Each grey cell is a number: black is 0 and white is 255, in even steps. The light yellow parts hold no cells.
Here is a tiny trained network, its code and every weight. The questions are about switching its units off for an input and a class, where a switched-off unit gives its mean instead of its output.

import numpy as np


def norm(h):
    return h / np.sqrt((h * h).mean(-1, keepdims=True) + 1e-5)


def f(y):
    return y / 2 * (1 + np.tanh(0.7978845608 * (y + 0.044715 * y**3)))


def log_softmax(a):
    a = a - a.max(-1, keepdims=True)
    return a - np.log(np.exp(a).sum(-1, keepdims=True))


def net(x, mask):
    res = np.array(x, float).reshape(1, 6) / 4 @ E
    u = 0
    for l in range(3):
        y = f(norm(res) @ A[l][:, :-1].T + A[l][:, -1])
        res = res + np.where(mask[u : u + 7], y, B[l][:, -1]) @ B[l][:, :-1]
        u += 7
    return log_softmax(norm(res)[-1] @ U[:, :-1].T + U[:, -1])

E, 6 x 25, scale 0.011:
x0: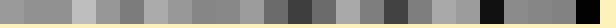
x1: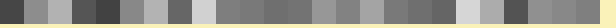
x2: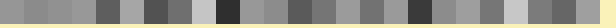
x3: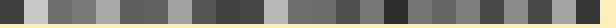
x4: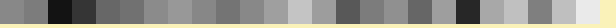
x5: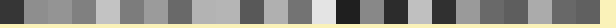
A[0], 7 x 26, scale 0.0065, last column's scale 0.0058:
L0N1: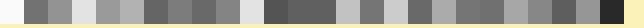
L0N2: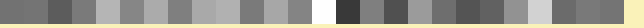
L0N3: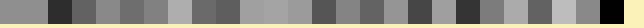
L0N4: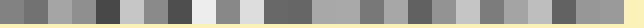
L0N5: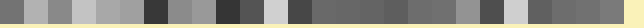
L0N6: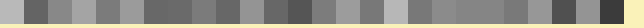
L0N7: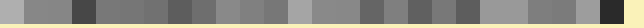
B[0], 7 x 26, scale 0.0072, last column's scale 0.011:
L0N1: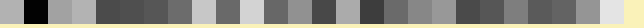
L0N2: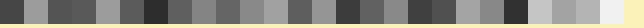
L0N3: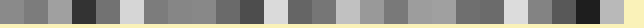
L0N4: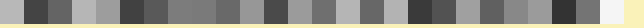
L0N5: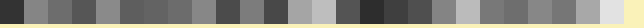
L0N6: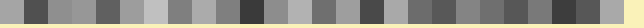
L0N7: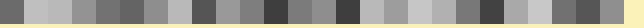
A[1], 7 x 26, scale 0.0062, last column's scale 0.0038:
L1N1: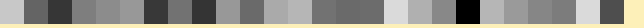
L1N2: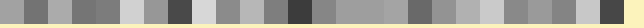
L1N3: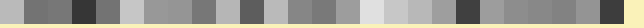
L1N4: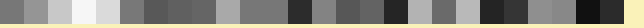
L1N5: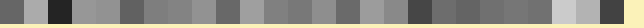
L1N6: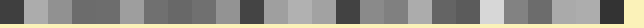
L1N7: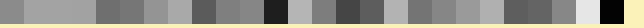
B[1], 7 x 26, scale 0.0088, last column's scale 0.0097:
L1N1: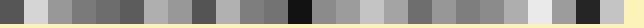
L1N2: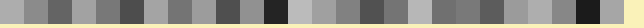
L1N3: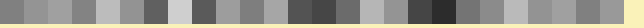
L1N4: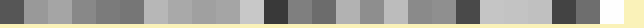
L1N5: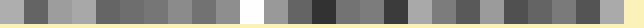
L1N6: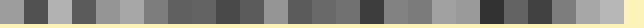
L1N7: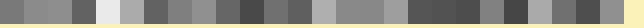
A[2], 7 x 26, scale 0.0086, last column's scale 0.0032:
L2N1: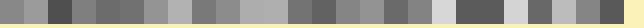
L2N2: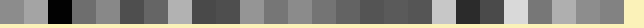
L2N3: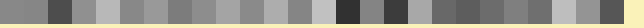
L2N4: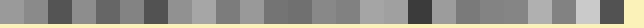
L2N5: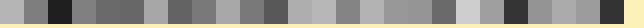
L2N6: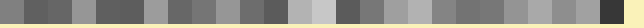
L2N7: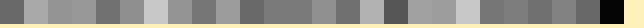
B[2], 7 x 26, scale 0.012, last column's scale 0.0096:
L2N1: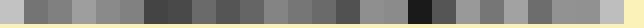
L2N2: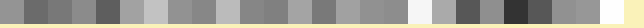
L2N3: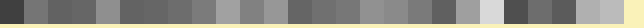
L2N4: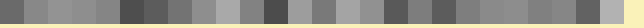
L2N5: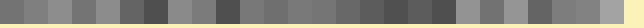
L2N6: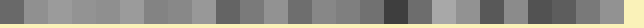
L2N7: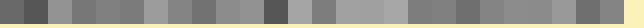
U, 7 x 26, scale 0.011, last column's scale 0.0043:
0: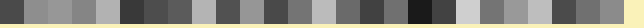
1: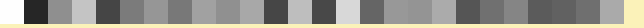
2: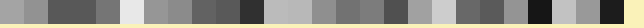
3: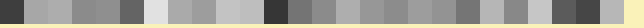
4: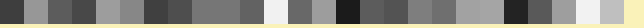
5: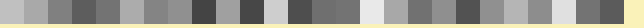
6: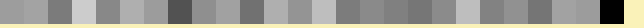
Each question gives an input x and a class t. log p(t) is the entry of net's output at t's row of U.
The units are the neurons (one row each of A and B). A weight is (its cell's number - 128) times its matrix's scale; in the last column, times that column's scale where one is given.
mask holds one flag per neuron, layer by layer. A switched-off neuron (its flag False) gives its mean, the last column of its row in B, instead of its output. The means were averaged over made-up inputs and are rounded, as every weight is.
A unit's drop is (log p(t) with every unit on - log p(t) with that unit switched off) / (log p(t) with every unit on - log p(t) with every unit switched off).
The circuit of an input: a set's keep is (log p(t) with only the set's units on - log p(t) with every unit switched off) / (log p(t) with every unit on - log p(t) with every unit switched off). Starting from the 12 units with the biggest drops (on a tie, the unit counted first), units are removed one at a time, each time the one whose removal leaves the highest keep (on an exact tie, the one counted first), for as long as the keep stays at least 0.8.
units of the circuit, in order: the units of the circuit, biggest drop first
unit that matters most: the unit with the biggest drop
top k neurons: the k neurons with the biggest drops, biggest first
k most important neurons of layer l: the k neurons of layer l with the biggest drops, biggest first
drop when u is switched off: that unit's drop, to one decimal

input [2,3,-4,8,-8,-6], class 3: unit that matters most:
L1N4
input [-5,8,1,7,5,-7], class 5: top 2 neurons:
L0N5, L1N3
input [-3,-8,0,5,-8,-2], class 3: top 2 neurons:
L1N4, L0N4
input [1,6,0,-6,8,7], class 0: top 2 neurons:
L0N4, L2N2
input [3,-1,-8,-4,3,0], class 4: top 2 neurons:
L1N4, L0N2
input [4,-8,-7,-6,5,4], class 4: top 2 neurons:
L0N2, L1N4
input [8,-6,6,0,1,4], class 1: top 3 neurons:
L2N2, L0N1, L1N1
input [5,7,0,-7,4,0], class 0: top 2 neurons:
L2N2, L2N5
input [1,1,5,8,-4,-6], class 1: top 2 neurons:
L2N2, L0N2
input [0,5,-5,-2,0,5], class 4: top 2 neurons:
L0N2, L0N4
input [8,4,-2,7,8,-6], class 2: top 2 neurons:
L2N2, L0N3
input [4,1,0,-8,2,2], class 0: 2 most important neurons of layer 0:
L0N2, L0N3
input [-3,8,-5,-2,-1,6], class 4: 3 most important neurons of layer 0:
L0N2, L0N1, L0N4
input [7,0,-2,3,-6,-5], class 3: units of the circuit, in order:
L1N4
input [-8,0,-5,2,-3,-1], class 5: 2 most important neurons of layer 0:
L0N5, L0N2
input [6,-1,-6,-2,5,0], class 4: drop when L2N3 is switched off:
0.3
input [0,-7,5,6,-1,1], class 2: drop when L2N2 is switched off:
0.4
